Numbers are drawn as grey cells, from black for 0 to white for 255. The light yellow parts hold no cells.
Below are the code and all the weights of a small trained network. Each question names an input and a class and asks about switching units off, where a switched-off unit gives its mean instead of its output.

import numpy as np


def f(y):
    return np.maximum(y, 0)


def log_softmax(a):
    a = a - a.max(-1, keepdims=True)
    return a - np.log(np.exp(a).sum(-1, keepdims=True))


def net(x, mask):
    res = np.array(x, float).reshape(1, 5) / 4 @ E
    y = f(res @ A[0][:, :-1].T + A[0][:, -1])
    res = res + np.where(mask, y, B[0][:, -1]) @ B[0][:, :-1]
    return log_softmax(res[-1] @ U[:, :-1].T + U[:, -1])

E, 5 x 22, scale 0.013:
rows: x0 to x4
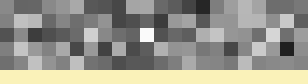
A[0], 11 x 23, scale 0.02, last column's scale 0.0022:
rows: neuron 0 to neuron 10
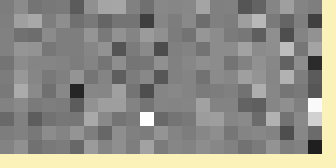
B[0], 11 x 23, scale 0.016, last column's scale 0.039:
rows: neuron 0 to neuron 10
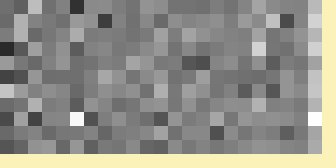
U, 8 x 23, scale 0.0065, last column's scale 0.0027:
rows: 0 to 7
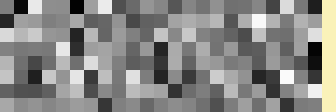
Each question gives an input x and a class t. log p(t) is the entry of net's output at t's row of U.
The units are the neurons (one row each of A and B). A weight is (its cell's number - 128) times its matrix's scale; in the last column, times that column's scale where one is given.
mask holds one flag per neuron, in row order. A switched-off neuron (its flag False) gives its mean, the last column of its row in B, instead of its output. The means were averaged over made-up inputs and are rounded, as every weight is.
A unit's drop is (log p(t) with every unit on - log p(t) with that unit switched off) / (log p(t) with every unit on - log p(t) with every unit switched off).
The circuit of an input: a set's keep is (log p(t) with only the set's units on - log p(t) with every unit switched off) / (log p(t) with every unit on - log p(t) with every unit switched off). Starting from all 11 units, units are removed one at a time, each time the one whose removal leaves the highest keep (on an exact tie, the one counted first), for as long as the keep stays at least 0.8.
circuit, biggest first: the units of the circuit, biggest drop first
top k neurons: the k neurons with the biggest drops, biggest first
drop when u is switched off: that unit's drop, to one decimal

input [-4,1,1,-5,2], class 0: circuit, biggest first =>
[neuron 1; neuron 8]
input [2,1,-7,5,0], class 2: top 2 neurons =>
[neuron 8; neuron 6]
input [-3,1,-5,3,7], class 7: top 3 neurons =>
[neuron 8; neuron 1; neuron 3]
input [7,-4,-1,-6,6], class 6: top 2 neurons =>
[neuron 0; neuron 7]
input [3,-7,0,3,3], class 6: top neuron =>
[neuron 1]
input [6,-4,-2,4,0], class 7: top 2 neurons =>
[neuron 8; neuron 3]
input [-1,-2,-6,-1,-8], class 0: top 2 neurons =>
[neuron 1; neuron 8]
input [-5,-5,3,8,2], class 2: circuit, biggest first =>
[neuron 6; neuron 4]
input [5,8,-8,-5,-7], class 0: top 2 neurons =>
[neuron 8; neuron 5]
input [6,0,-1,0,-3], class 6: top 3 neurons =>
[neuron 8; neuron 1; neuron 0]
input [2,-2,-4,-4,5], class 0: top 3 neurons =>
[neuron 8; neuron 1; neuron 2]
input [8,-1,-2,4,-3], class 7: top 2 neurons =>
[neuron 8; neuron 3]
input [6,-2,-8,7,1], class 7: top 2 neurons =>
[neuron 1; neuron 8]
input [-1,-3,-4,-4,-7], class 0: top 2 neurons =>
[neuron 8; neuron 1]
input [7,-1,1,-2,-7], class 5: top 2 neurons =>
[neuron 3; neuron 1]
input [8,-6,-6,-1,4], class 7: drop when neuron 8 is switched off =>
0.3
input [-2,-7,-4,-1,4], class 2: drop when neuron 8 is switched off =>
0.8
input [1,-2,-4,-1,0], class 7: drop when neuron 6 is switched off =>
0.2
